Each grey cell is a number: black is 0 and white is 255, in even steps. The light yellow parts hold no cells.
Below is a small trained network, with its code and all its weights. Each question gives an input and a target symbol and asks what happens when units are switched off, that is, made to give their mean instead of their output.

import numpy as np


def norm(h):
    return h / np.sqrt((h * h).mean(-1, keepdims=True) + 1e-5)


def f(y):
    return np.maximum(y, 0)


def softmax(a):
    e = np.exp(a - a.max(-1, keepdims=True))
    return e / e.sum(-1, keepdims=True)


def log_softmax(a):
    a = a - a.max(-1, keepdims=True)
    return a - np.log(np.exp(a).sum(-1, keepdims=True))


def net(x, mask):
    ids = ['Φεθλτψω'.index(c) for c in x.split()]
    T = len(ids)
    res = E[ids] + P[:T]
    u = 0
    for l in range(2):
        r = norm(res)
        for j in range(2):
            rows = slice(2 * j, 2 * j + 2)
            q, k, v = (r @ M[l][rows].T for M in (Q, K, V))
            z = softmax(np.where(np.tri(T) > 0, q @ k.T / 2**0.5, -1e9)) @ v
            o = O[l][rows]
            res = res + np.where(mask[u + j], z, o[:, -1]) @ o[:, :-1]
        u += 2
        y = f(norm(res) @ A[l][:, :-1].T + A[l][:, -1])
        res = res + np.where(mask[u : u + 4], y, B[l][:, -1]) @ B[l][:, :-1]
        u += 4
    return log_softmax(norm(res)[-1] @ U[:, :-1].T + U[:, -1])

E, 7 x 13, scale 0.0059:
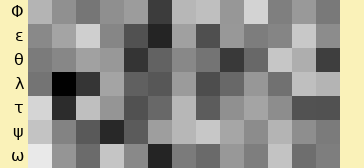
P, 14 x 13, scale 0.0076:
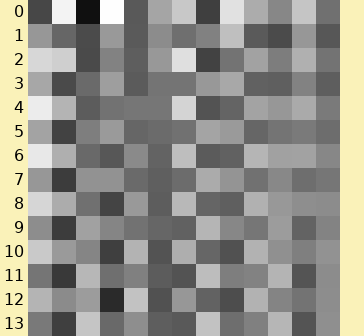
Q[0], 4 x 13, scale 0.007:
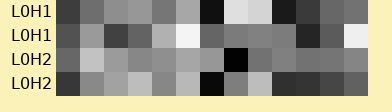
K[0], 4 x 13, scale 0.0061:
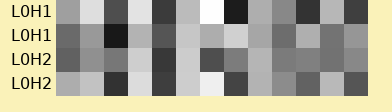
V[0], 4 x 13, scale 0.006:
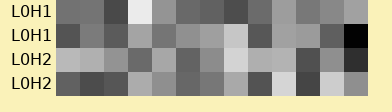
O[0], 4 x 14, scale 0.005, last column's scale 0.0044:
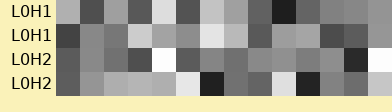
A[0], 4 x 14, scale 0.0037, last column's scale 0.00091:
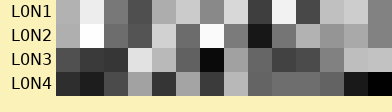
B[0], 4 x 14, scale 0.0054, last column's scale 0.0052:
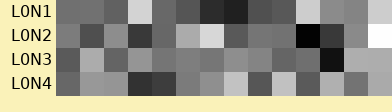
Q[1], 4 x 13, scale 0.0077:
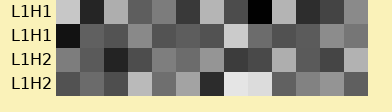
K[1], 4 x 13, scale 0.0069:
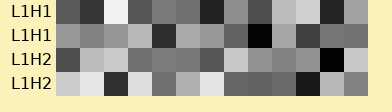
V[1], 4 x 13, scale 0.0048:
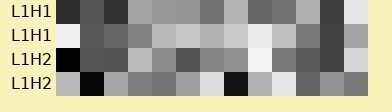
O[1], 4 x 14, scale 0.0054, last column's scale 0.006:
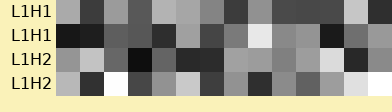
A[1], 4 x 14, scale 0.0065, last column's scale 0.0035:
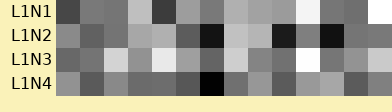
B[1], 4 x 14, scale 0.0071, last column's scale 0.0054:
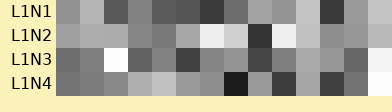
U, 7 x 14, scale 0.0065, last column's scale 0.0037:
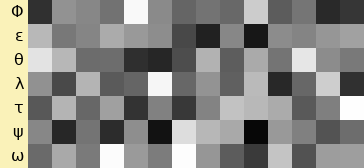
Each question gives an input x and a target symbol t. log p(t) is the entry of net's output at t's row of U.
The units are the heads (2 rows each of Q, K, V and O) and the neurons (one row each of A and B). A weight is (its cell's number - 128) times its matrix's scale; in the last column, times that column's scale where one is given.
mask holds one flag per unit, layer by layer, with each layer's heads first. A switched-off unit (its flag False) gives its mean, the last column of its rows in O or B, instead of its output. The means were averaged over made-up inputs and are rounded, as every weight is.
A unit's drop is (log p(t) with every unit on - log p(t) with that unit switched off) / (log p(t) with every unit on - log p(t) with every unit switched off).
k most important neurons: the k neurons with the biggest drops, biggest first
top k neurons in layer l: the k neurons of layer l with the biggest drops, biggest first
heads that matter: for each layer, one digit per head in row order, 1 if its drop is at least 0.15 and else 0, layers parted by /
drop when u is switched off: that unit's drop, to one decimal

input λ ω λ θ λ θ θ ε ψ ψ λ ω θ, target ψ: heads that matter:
01 / 01
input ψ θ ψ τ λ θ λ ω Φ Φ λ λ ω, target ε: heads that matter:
01 / 01
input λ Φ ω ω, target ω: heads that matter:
00 / 00
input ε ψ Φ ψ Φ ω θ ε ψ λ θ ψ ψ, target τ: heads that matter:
10 / 00
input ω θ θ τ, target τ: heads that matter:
00 / 10
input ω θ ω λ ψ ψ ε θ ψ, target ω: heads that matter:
00 / 01
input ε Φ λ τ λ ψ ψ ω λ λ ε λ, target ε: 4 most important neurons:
(L1N4; L0N3; L0N2; L1N3)
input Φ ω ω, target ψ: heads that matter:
00 / 00
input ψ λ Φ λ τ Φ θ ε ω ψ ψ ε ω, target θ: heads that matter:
11 / 10
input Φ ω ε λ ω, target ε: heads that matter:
11 / 01
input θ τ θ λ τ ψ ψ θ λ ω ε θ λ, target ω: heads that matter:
00 / 11
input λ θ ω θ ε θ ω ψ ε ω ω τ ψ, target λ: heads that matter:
10 / 01
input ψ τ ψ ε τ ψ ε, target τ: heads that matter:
10 / 10
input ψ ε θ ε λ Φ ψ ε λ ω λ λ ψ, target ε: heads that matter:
01 / 00
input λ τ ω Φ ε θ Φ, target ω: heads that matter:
00 / 01
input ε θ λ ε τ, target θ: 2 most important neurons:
(L1N4; L0N2)
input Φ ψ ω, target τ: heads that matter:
10 / 10
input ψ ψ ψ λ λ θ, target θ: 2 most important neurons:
(L0N4; L1N4)
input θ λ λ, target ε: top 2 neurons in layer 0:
(L0N3; L0N1)
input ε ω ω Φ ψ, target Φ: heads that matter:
01 / 00
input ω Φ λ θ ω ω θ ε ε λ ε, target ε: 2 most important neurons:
(L0N1; L0N3)
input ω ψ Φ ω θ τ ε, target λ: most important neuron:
(L0N2)
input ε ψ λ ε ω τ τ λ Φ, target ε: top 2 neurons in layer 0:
(L0N1; L0N3)
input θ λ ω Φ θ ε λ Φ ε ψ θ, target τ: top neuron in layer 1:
(L1N1)
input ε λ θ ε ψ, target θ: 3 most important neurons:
(L0N2; L1N4; L0N1)
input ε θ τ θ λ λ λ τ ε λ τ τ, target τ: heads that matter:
11 / 10
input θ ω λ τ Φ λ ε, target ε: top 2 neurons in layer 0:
(L0N3; L0N1)
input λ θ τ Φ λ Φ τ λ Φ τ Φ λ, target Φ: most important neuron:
(L0N3)
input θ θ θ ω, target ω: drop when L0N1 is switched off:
-0.1
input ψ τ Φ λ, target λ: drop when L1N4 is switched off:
0.0
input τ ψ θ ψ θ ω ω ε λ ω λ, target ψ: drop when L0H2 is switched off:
0.1
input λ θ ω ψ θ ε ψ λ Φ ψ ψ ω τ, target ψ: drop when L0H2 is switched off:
0.2
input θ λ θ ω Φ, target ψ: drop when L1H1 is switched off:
0.1
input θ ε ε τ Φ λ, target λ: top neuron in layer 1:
(L1N2)
